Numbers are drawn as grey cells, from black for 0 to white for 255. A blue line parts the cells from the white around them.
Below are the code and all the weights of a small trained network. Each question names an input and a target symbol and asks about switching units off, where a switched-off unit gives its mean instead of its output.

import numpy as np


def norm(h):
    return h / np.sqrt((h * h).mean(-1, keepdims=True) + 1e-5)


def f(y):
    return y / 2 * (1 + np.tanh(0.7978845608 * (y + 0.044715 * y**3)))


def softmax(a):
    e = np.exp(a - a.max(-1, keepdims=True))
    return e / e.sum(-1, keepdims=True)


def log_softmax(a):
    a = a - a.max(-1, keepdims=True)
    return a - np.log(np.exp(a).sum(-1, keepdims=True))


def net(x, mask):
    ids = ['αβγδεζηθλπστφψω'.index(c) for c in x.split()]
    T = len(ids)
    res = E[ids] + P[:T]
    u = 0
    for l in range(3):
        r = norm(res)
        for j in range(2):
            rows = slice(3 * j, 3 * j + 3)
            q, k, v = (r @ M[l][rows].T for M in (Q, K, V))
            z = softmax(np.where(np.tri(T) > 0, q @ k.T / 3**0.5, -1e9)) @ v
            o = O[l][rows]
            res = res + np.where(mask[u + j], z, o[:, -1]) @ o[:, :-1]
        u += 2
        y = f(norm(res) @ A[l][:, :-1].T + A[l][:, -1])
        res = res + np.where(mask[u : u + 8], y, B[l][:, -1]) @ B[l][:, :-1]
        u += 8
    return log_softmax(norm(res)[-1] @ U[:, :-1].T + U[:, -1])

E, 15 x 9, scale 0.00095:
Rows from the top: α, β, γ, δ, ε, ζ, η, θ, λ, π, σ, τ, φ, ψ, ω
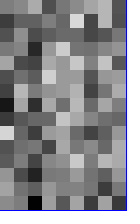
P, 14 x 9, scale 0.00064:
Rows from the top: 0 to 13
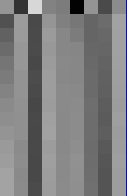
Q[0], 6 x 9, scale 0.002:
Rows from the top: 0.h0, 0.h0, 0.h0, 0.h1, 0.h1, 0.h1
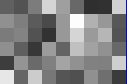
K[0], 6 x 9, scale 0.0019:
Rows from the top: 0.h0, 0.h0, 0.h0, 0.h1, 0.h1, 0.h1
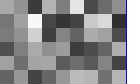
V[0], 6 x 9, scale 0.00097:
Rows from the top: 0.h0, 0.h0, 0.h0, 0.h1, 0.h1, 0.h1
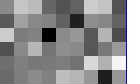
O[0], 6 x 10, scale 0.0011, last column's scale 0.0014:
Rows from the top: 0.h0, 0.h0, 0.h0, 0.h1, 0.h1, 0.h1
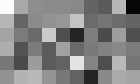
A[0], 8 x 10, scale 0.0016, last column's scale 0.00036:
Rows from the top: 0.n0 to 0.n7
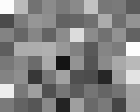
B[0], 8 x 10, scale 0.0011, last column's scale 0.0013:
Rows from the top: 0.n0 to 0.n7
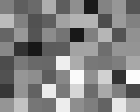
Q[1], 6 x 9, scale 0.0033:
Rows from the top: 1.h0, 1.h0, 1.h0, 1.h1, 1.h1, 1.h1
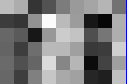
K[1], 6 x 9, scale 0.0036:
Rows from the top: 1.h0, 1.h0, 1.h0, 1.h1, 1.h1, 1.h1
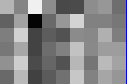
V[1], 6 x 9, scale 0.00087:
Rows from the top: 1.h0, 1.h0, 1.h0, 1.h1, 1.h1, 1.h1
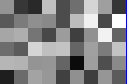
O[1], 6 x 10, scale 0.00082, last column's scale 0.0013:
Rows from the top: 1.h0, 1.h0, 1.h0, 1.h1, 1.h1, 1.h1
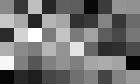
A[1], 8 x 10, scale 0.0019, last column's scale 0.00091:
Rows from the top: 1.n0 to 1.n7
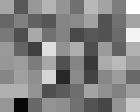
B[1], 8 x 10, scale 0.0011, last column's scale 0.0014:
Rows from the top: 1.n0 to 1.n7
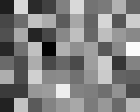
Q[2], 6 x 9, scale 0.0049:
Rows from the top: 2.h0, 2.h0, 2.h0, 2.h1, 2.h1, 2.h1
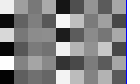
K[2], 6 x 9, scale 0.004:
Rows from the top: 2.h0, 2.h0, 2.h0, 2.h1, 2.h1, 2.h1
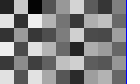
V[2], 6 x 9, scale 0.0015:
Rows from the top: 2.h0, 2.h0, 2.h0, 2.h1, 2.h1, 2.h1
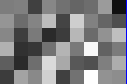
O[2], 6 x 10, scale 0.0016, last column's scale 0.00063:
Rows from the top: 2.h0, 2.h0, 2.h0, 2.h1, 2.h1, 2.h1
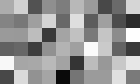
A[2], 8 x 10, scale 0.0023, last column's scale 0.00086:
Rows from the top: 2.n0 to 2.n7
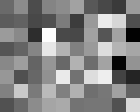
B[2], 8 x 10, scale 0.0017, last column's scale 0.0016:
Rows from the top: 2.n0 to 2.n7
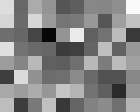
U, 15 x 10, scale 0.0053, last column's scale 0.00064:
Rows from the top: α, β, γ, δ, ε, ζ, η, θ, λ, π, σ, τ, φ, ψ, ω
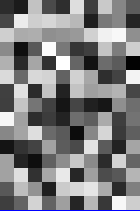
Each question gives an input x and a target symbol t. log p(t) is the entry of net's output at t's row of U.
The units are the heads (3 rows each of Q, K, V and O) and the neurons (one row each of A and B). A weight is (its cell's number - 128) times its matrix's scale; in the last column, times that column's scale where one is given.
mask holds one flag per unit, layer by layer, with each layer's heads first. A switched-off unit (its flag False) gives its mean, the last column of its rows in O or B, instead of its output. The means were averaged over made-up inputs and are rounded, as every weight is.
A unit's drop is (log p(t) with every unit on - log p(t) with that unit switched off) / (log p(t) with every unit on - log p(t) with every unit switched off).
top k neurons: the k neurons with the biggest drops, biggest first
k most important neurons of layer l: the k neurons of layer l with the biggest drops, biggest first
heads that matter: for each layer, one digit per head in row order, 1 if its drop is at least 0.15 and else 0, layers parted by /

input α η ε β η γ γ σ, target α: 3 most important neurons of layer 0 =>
(0.n6; 0.n7; 0.n0)
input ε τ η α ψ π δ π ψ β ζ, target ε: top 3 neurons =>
(0.n5; 1.n6; 1.n2)
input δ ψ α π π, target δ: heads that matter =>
10 / 11 / 10
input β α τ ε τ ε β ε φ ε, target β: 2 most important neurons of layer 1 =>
(1.n3; 1.n6)
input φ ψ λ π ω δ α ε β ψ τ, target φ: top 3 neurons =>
(0.n5; 1.n6; 1.n3)
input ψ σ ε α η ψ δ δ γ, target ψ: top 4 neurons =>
(0.n5; 1.n6; 0.n6; 1.n3)
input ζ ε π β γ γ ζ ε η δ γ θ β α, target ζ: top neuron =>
(1.n3)
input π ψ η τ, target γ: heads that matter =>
00 / 10 / 00
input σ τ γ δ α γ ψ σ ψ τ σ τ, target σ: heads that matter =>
10 / 11 / 11
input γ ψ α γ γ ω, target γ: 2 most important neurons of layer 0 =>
(0.n5; 0.n6)
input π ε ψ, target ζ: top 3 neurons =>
(1.n7; 2.n0; 2.n3)
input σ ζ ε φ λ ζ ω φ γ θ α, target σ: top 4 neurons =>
(1.n6; 0.n5; 0.n0; 0.n6)
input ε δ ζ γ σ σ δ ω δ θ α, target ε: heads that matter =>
00 / 11 / 01
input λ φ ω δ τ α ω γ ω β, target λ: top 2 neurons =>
(2.n3; 0.n5)
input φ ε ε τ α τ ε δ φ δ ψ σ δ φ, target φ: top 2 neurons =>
(0.n5; 1.n6)
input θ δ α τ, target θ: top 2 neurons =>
(1.n3; 0.n5)
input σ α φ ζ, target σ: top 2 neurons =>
(0.n5; 1.n6)
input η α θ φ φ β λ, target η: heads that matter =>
00 / 10 / 01
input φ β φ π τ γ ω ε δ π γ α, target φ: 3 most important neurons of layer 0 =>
(0.n5; 0.n0; 0.n4)
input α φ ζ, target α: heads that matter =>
10 / 01 / 11
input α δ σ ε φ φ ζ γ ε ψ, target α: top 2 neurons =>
(1.n0; 0.n6)
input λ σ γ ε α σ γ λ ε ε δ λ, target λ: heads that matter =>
10 / 01 / 11
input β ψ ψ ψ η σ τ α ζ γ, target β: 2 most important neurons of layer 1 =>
(1.n3; 1.n6)
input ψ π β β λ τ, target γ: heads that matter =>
00 / 00 / 10
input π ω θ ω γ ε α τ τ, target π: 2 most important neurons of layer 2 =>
(2.n3; 2.n5)
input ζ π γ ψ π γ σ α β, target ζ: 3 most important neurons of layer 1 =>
(1.n3; 1.n6; 1.n7)
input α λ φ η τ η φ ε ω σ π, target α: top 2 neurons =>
(1.n0; 0.n6)
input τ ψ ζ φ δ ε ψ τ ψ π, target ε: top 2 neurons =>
(1.n3; 2.n3)
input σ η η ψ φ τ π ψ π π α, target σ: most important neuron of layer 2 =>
(2.n5)
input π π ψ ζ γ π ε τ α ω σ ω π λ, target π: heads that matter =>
10 / 11 / 11
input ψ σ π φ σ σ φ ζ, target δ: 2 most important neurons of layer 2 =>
(2.n3; 2.n4)
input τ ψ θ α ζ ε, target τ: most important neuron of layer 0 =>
(0.n5)
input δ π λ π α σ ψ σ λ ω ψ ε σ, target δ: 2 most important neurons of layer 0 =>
(0.n5; 0.n1)
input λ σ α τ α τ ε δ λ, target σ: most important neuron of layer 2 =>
(2.n1)
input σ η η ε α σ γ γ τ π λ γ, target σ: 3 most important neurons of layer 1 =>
(1.n6; 1.n7; 1.n1)
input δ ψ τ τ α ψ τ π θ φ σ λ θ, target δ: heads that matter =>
10 / 11 / 10
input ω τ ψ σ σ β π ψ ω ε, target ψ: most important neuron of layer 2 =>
(2.n5)
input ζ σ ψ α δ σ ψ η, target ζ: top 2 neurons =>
(1.n3; 0.n5)
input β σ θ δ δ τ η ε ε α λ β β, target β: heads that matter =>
10 / 11 / 01
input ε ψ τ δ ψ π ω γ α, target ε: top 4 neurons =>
(1.n6; 0.n5; 1.n2; 0.n0)
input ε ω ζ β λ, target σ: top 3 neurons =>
(1.n0; 1.n7; 1.n3)
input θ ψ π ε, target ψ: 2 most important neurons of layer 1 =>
(1.n3; 1.n0)
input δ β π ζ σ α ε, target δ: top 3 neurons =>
(0.n5; 1.n6; 1.n3)
